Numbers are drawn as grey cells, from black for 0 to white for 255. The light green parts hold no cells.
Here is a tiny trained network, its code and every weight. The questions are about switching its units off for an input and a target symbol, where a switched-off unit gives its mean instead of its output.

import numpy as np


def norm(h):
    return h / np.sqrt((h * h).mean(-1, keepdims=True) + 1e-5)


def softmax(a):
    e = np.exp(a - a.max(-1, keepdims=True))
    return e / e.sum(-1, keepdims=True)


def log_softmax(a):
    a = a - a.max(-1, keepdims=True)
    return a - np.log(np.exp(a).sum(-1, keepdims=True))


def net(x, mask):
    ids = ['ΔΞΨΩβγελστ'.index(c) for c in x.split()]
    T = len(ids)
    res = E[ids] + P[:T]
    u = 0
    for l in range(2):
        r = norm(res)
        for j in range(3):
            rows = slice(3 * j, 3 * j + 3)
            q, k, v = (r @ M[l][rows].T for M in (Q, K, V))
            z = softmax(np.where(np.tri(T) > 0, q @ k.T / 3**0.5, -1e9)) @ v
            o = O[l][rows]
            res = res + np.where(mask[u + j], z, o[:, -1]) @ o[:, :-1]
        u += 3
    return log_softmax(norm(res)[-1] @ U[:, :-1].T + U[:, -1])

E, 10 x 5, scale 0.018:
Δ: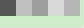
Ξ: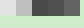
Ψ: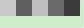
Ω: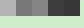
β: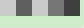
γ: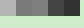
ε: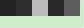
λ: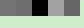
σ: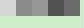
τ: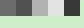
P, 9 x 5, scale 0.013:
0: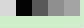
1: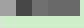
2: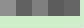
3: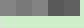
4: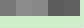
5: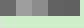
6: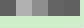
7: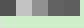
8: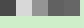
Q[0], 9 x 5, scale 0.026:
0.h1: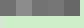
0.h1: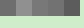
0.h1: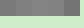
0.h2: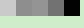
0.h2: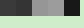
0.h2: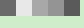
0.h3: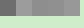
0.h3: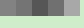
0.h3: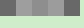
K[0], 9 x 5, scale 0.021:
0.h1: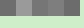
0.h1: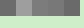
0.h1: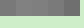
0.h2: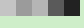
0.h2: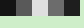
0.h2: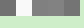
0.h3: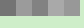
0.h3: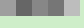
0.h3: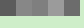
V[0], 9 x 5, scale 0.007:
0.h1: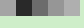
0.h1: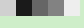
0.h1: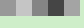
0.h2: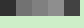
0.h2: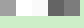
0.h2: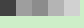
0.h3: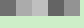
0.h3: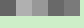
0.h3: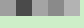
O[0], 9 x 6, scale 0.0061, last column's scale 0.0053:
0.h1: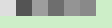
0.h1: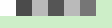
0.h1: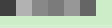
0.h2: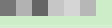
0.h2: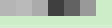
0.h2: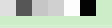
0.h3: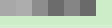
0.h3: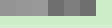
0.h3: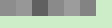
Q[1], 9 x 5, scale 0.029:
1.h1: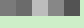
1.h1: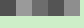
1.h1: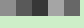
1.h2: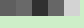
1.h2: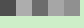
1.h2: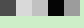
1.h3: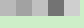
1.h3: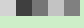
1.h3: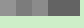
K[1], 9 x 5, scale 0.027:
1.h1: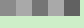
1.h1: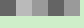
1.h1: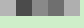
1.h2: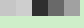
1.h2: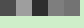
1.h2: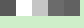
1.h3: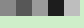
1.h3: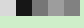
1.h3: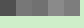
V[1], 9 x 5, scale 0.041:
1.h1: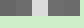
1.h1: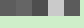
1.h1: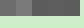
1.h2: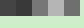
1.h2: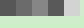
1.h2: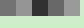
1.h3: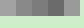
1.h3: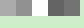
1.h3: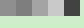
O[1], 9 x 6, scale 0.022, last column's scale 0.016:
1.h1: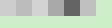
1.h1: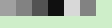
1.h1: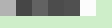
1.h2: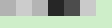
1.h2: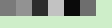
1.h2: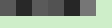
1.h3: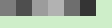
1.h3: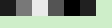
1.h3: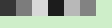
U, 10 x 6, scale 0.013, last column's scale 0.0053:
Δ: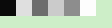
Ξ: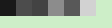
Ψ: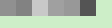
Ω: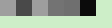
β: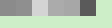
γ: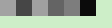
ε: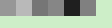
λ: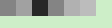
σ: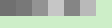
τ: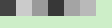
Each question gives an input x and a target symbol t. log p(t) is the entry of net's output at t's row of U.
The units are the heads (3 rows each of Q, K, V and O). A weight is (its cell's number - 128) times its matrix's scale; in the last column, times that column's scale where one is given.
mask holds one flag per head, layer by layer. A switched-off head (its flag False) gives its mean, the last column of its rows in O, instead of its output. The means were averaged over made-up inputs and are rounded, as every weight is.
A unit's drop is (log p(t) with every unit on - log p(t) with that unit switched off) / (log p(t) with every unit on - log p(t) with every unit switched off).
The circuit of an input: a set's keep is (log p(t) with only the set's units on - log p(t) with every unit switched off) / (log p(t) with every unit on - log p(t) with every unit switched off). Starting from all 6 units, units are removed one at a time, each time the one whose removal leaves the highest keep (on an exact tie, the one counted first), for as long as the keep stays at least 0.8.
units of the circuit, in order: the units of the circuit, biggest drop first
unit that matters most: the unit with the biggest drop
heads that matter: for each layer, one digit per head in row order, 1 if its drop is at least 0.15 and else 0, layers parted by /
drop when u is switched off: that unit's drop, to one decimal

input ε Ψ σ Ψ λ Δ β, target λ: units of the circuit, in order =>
(0.h2; 1.h3)
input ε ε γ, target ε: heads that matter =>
000 / 010
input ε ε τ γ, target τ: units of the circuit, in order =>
(1.h3)
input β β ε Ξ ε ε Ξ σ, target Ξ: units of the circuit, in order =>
(1.h2; 0.h1; 1.h3)
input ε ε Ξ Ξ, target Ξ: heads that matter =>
110 / 010
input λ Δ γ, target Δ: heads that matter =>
100 / 100
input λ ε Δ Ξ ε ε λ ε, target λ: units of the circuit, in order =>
(1.h3; 0.h2)
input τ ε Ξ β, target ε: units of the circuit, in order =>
(0.h2; 1.h2)
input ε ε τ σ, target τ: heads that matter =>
010 / 001
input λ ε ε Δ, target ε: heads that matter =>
110 / 011
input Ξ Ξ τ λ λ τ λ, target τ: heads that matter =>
000 / 001
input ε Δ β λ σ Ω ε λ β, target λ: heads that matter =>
100 / 001
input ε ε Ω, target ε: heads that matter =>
000 / 010
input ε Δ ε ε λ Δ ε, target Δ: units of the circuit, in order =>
(0.h2; 1.h1)
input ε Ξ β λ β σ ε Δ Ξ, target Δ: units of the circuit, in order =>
(0.h2; 1.h2; 1.h1)
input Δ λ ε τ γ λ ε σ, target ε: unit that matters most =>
0.h2
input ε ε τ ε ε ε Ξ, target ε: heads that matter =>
010 / 000
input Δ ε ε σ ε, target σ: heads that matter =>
010 / 110
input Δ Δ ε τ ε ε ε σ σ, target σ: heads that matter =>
110 / 110
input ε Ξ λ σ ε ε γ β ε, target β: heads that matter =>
000 / 110
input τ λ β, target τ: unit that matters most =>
0.h1
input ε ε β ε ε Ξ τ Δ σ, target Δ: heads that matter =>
110 / 110
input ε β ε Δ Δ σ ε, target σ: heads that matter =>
110 / 110
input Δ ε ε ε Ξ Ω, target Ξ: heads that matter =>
100 / 111
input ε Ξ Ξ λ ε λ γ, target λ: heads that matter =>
000 / 001
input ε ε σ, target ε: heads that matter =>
000 / 000
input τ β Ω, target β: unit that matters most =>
1.h2
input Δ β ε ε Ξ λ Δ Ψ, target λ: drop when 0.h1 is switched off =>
-0.1
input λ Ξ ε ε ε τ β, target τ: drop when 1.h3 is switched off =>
0.2
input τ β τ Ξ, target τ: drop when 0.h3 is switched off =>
0.1
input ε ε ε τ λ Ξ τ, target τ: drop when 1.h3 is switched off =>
0.4
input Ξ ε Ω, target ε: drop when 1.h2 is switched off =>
0.3
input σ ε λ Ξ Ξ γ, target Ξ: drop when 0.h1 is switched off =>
0.6
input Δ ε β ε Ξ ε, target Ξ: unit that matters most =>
1.h2
